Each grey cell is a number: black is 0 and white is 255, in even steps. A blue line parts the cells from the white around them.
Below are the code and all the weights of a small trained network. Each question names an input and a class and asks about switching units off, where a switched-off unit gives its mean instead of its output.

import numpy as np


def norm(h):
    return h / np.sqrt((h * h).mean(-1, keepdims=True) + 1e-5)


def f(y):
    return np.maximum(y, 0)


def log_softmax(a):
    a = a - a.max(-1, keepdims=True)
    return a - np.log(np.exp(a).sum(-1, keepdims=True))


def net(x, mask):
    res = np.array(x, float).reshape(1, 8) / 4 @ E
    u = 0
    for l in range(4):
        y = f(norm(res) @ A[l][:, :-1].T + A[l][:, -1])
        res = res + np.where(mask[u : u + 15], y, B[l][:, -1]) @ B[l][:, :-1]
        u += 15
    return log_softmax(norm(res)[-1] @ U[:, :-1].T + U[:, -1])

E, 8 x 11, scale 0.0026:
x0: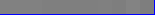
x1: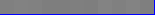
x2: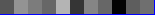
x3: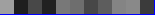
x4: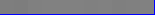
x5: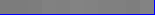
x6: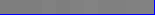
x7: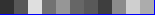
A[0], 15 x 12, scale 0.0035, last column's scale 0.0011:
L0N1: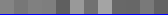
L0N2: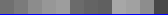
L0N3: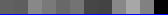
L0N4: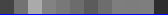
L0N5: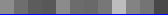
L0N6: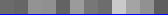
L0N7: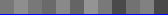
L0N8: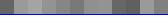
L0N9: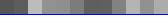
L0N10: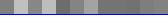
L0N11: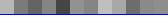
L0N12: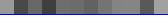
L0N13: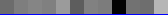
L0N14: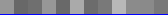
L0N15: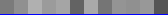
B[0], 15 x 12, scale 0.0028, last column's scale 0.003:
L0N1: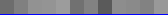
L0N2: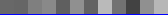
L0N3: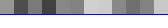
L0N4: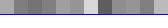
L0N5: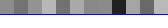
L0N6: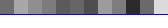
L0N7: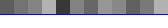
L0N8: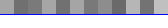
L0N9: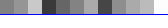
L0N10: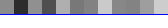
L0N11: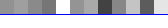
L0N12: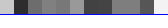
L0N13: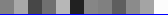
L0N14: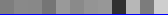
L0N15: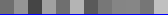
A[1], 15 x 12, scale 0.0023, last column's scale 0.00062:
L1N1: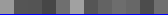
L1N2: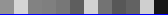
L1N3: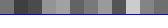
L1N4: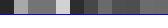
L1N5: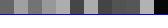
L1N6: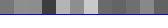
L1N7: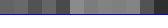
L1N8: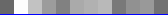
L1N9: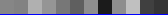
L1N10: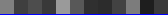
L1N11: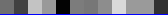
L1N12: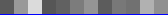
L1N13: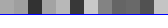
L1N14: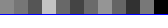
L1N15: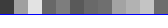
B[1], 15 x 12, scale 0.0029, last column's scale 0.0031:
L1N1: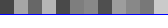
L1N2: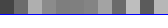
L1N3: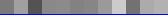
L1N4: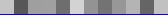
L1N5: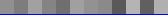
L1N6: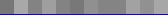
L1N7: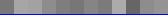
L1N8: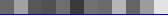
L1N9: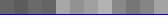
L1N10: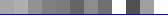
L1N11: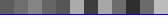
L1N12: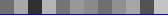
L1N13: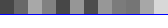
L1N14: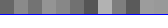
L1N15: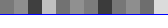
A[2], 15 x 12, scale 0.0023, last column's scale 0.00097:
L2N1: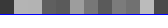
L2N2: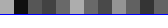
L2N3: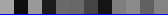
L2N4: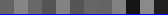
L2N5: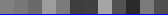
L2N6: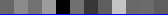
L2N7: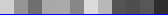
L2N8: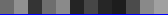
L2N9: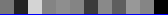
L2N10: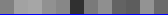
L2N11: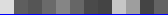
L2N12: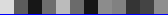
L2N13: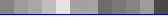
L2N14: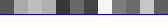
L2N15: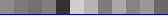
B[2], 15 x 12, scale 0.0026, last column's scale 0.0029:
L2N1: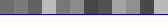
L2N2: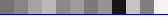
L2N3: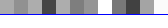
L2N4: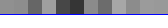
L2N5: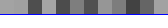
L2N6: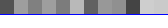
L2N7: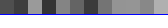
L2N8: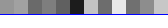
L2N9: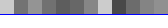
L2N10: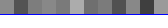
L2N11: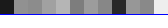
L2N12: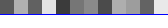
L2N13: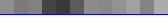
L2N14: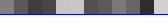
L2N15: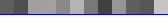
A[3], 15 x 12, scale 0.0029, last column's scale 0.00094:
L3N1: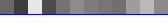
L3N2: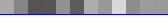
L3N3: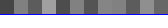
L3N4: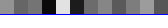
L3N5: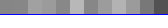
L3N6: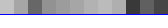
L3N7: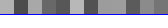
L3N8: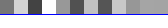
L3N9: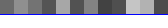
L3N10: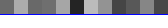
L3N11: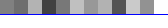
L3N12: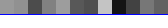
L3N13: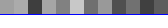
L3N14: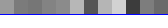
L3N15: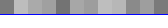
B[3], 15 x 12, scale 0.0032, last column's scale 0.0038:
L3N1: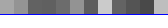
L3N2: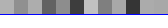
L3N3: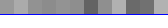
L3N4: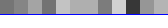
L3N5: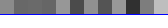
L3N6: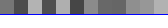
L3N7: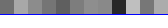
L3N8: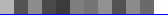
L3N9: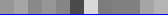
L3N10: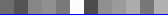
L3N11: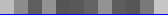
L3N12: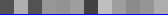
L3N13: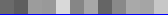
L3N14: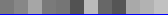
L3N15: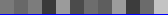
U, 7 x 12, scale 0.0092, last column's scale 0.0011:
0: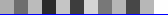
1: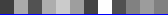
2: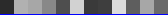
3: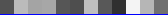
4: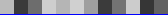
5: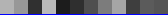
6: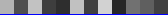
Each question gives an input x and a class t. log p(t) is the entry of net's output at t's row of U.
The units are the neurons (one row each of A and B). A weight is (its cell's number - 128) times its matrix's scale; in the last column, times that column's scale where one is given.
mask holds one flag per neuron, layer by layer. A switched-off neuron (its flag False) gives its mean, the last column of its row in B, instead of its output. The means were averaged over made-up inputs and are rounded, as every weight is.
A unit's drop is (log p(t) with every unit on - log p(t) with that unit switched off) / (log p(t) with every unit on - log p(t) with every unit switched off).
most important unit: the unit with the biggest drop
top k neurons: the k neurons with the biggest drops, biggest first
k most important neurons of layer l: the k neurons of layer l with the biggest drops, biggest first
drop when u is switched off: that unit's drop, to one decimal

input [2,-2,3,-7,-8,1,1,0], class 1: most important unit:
L0N9
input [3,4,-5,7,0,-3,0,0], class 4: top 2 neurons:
[L0N9, L2N12]
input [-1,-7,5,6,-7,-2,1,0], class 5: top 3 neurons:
[L2N12, L0N9, L0N11]
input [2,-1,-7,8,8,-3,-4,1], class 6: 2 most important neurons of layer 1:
[L1N15, L1N12]
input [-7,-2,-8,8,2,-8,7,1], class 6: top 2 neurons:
[L2N3, L1N15]
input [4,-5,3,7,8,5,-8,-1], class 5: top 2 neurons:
[L2N12, L1N10]
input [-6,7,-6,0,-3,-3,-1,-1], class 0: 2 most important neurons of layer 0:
[L0N12, L0N11]
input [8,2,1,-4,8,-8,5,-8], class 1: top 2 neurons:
[L1N10, L3N12]
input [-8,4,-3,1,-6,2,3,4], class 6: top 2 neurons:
[L0N3, L1N10]
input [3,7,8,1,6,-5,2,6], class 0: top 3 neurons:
[L3N4, L2N2, L2N12]
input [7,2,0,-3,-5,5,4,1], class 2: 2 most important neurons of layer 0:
[L0N11, L0N13]
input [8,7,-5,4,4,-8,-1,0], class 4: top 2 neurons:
[L0N9, L0N11]
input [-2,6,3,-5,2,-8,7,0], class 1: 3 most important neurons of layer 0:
[L0N9, L0N11, L0N10]
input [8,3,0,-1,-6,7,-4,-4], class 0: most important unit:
L0N11
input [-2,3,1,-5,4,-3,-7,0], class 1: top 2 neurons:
[L1N10, L0N9]
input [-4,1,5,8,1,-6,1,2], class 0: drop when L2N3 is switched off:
0.2
